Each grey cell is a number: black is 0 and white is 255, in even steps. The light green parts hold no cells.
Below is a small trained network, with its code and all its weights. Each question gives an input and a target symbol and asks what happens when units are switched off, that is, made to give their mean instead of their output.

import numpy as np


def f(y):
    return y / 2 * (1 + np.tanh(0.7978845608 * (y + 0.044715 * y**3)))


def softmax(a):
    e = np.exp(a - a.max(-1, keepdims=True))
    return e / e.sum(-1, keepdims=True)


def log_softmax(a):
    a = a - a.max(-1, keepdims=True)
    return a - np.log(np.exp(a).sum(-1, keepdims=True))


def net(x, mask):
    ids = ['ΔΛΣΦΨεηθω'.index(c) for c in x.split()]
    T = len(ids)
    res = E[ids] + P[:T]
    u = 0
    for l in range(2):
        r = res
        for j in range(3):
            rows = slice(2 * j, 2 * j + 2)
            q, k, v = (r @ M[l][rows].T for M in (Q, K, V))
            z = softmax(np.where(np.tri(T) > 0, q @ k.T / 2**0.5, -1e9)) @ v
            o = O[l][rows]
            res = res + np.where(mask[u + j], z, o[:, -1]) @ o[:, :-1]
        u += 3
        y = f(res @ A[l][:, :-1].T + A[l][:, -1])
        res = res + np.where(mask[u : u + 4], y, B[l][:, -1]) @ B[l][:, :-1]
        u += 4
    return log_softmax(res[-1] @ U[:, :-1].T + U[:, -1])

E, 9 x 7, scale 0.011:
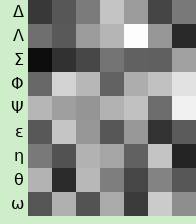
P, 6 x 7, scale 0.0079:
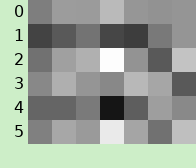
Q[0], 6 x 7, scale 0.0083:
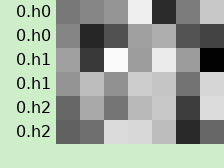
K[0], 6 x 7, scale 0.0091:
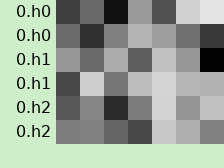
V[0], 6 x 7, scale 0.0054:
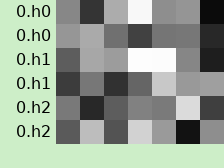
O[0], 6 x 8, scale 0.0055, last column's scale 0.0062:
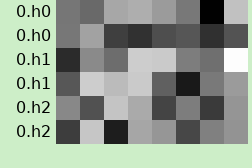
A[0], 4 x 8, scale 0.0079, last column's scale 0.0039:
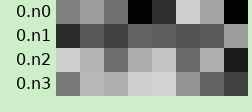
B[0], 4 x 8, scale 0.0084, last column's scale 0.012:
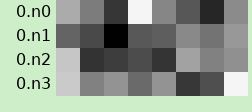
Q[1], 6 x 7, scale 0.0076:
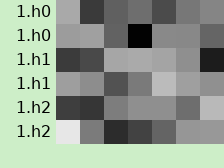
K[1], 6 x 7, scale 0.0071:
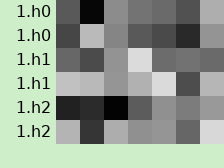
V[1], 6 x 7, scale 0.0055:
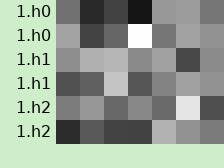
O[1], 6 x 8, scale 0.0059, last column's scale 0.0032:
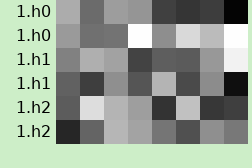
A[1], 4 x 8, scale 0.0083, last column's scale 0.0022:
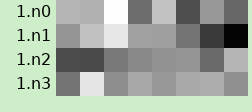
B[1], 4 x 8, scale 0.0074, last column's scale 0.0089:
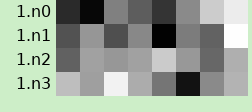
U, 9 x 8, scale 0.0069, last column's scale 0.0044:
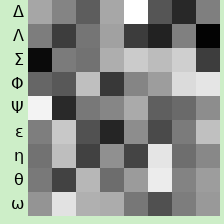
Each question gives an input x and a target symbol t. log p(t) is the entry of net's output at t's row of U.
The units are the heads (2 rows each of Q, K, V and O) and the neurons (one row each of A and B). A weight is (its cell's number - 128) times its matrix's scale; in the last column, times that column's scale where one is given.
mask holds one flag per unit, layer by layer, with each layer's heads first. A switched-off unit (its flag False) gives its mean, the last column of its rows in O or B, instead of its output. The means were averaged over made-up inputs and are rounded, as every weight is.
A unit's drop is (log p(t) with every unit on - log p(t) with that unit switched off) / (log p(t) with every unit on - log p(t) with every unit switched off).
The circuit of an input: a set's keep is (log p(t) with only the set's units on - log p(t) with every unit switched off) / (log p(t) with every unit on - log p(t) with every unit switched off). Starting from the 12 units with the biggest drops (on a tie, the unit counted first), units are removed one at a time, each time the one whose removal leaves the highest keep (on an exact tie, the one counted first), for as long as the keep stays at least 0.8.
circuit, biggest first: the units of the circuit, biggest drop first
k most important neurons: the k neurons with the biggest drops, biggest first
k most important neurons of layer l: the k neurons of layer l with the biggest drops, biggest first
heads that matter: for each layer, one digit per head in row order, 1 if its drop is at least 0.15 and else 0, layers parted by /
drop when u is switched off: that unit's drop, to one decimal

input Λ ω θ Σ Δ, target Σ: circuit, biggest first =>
[0.n3, 1.h2, 1.n2]
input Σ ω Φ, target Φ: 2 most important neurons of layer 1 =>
[1.n0, 1.n1]
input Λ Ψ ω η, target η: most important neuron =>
[1.n1]
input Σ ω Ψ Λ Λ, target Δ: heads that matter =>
100 / 000
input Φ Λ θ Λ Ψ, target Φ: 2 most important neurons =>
[0.n1, 0.n0]
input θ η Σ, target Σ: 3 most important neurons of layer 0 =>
[0.n3, 0.n1, 0.n2]
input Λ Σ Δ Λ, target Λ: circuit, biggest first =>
[0.n3, 1.n0, 1.n1, 0.h1]
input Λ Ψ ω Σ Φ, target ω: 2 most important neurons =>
[0.n0, 1.n3]
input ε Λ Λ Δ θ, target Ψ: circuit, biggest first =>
[0.h1, 0.n0, 1.n1]
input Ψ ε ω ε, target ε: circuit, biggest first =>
[1.h0, 0.h0, 0.h2]
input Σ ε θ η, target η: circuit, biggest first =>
[1.n1, 1.h2, 1.n3, 0.n1]
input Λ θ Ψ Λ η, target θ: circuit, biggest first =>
[0.n3, 0.h2, 1.n1]
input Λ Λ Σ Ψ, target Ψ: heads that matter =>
000 / 001
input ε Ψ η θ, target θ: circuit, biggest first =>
[0.n3, 0.h1, 1.n1]
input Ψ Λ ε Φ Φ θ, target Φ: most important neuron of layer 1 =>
[1.n1]
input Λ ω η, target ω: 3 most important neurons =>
[1.n3, 0.n0, 0.n2]
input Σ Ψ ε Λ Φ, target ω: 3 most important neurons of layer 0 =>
[0.n0, 0.n3, 0.n1]
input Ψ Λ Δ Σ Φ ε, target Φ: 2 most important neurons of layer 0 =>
[0.n1, 0.n0]
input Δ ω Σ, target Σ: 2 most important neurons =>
[0.n3, 0.n1]
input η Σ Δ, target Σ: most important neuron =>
[0.n1]
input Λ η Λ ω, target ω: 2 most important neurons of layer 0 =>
[0.n2, 0.n1]
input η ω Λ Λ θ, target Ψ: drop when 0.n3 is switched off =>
-0.1
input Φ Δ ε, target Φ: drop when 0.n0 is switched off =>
0.1
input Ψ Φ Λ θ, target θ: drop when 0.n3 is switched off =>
0.2
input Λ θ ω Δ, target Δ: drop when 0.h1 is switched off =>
0.1
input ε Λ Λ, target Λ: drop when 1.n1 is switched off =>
0.3
